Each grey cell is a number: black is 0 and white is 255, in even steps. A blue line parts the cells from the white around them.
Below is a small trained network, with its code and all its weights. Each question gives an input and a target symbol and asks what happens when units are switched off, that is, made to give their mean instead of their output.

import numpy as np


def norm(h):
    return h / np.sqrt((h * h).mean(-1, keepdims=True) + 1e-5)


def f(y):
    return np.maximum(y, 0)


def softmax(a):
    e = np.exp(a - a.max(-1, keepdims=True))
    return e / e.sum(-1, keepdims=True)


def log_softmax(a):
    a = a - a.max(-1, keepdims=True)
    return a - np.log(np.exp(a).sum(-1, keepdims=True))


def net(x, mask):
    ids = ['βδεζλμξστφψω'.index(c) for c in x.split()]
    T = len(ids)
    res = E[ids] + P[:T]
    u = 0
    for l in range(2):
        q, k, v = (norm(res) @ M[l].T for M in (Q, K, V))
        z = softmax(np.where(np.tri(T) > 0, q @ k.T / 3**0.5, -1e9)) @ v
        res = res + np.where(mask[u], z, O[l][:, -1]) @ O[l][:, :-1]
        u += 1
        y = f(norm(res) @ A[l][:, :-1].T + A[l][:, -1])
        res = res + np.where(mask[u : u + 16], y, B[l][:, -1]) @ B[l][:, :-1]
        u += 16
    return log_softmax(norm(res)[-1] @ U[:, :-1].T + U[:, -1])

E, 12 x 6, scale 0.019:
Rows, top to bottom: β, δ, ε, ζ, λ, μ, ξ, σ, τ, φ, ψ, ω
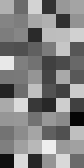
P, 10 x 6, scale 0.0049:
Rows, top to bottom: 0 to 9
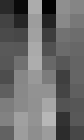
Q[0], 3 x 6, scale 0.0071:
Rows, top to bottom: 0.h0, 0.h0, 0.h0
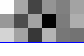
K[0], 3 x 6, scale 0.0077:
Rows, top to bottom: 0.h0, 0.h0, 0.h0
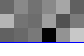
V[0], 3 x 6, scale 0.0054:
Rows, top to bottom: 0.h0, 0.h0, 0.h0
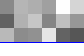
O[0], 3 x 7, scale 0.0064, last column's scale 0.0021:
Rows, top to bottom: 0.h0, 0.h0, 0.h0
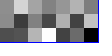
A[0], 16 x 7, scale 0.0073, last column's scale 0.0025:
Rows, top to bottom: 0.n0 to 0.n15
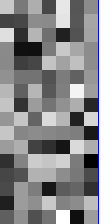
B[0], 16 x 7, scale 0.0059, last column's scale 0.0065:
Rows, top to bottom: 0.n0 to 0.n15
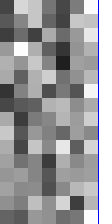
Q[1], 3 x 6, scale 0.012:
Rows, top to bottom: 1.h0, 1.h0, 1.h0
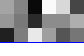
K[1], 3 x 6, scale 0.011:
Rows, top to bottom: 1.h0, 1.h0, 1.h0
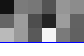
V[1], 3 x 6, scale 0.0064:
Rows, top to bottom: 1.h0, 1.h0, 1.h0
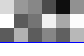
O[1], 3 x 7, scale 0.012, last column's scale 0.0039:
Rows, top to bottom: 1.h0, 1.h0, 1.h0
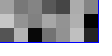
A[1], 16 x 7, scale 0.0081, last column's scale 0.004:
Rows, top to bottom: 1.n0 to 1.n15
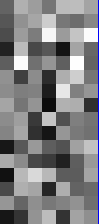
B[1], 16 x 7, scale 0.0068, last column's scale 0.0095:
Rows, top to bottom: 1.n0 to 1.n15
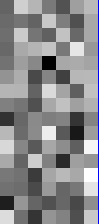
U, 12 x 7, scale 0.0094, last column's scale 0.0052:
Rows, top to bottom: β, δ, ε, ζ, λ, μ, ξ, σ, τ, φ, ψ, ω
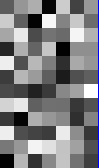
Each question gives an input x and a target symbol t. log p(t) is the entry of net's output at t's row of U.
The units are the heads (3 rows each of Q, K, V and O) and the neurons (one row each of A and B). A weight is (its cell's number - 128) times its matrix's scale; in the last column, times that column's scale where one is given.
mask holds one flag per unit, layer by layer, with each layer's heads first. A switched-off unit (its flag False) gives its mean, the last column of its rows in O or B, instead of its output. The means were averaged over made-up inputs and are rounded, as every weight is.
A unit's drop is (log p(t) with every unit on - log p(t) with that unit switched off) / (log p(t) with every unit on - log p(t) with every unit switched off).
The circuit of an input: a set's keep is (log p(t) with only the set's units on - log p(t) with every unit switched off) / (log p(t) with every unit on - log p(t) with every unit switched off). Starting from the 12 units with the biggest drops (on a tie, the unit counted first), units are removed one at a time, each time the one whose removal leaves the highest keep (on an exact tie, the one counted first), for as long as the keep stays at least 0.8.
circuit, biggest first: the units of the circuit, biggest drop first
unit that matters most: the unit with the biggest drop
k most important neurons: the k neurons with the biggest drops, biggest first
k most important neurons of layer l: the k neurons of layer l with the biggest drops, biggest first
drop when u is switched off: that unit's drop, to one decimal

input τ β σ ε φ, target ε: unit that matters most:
0.n4
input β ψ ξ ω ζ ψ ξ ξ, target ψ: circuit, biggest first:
[1.h0 0.n14]
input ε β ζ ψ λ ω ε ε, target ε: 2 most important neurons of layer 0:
[0.n3 0.n4]
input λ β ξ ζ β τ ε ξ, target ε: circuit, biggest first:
[0.n4 1.h0]
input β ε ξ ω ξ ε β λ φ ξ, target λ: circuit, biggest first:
[1.h0 0.n10]
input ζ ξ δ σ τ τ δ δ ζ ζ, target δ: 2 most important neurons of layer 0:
[0.n1 0.n6]
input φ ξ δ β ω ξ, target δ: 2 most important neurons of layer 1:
[1.n15 1.n10]
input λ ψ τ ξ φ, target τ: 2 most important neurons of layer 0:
[0.n11 0.n6]
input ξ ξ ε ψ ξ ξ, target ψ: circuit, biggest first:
[0.n14 1.h0]
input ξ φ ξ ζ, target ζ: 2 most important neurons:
[0.n3 0.n1]
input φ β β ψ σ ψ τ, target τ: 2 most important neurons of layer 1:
[1.n10 1.n6]
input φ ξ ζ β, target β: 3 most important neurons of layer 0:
[0.n6 0.n0 0.n7]
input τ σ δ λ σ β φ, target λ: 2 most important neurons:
[0.n5 0.n10]
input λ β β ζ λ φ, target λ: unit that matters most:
1.h0
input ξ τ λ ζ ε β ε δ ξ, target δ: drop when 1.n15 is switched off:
0.3
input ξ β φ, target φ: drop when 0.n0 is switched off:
0.1
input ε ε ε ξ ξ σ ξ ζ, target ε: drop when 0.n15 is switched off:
0.0
